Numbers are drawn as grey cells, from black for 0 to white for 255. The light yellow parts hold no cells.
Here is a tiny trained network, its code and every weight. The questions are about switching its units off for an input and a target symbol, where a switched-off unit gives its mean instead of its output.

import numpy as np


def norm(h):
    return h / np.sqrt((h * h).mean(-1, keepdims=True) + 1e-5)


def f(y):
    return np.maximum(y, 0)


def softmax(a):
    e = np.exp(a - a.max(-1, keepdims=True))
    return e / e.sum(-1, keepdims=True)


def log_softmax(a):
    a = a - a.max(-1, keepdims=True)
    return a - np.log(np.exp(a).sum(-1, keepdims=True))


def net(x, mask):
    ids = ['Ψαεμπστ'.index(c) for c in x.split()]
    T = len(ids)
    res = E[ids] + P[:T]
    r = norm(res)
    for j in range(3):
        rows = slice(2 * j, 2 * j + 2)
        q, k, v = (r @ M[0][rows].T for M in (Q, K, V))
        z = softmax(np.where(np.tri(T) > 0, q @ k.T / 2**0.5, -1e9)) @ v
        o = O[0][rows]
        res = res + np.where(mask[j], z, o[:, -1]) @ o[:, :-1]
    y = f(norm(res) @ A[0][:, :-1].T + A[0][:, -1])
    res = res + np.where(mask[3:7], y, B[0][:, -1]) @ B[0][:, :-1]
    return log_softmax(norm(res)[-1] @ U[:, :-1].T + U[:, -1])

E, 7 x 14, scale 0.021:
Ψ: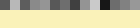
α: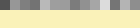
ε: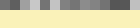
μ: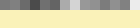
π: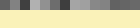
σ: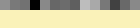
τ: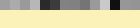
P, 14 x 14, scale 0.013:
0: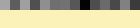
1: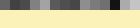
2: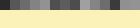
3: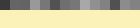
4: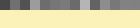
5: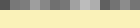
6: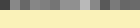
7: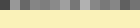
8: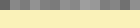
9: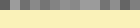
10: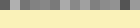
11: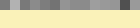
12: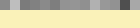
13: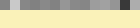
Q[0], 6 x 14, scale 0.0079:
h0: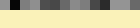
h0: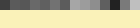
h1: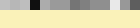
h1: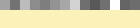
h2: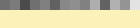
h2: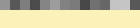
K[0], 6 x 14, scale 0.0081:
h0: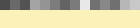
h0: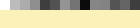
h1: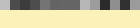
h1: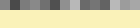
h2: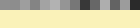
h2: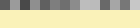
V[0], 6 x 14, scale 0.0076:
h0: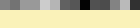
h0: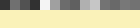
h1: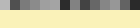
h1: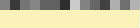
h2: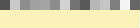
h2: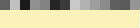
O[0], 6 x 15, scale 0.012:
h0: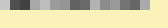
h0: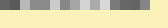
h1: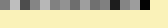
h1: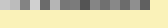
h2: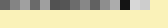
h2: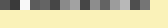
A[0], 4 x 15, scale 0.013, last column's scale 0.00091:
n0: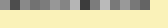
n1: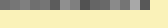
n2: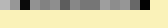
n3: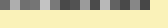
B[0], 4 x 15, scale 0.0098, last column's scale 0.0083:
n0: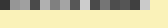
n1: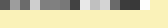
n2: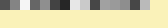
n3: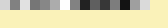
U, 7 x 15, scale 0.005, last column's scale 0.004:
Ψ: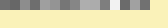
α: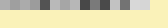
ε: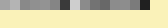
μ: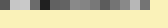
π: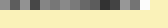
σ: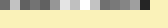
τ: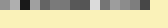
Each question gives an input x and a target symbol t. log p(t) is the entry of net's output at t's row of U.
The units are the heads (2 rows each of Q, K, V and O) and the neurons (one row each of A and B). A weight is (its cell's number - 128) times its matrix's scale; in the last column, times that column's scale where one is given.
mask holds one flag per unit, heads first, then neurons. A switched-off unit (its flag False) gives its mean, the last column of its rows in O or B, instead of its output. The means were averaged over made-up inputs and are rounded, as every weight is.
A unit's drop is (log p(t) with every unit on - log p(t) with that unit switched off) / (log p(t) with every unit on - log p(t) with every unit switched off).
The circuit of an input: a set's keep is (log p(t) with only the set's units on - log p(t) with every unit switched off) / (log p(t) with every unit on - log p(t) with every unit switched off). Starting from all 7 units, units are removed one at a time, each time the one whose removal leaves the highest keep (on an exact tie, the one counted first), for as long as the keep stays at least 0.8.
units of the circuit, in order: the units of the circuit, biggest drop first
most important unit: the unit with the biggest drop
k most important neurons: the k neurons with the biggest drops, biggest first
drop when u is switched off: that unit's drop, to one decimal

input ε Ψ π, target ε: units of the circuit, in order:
n2, h2
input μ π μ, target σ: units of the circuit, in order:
h2, h1
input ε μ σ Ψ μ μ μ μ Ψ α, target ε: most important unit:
n2
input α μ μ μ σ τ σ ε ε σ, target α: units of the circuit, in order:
h2, n3
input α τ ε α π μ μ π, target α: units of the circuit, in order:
n3, h2
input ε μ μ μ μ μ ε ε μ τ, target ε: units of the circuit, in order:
h2, n2
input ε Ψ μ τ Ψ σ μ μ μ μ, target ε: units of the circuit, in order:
h2, n2, h0
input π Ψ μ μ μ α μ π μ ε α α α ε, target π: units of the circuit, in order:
h2, n0
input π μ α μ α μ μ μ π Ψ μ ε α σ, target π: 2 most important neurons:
n1, n0
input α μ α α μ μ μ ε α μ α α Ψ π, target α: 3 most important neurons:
n3, n1, n0
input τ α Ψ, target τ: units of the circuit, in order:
h0, n1
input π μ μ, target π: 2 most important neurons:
n1, n0
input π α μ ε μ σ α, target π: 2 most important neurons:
n0, n1
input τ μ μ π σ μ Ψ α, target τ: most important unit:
h0
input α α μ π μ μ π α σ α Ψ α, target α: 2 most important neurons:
n3, n1
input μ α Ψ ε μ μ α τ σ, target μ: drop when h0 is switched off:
0.9
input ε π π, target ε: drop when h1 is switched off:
-0.1
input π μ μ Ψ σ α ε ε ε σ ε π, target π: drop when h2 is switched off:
0.8
